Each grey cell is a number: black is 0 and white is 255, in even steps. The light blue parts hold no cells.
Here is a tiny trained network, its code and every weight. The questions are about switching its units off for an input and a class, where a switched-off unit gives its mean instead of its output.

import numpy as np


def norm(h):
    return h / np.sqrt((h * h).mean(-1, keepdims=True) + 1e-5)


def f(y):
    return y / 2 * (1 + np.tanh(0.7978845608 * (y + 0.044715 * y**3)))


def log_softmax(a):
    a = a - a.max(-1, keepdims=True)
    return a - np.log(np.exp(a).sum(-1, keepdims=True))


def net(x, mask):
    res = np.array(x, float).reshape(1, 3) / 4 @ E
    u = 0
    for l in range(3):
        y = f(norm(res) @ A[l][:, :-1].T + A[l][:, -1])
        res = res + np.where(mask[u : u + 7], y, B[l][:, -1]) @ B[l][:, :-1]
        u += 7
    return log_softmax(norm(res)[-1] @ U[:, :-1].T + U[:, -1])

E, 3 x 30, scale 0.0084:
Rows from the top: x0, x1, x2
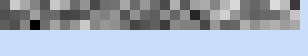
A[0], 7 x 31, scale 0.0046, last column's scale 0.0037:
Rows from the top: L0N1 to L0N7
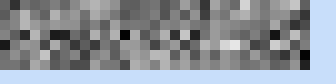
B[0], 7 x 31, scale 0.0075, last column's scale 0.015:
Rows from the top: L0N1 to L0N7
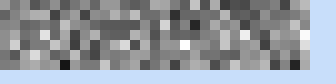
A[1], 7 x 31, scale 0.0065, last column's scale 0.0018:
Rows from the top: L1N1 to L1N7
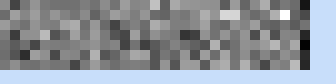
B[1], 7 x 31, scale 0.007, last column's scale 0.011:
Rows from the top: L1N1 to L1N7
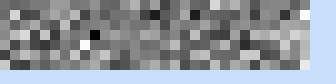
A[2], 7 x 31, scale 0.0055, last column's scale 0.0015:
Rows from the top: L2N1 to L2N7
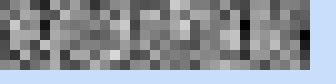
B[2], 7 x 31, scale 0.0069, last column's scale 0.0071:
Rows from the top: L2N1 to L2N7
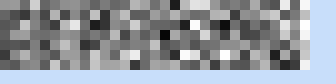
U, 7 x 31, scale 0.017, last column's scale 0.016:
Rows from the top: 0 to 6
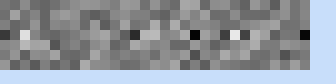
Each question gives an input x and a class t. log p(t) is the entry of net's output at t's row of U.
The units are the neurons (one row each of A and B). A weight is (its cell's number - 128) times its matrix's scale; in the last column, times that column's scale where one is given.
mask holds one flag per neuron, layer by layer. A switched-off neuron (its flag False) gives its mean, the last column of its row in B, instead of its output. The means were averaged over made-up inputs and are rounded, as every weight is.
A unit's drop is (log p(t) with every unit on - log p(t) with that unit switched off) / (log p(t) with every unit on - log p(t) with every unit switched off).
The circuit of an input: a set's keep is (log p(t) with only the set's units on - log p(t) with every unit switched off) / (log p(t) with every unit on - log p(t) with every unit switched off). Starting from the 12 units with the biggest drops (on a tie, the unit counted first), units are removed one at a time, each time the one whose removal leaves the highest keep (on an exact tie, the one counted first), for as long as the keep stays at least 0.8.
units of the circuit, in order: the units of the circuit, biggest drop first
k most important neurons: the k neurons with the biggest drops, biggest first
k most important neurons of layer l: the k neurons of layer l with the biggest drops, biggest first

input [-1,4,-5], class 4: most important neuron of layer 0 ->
L0N6
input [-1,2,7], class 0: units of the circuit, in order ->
L0N4, L2N6
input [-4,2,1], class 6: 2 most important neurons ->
L0N1, L1N7
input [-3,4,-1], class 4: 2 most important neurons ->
L0N5, L1N4
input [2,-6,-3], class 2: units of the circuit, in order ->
L0N5, L0N4, L2N2
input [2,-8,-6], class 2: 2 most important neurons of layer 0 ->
L0N5, L0N4
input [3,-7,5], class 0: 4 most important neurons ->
L0N5, L0N4, L1N2, L1N7
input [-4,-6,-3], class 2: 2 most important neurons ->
L0N4, L2N2
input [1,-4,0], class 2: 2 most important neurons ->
L0N5, L0N4
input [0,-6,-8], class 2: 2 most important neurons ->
L0N4, L2N2
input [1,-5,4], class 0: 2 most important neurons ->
L0N4, L0N5
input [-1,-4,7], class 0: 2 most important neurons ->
L0N4, L2N6
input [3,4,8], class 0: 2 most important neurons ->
L0N4, L0N1
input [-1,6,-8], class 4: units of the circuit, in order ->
L0N6
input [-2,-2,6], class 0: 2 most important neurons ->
L0N4, L2N6
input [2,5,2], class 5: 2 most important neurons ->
L0N5, L1N7
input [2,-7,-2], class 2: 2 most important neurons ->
L0N5, L0N4
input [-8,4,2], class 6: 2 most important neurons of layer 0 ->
L0N1, L0N2
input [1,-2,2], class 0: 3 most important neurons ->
L0N4, L0N5, L1N2
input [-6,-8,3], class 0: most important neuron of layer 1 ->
L1N7
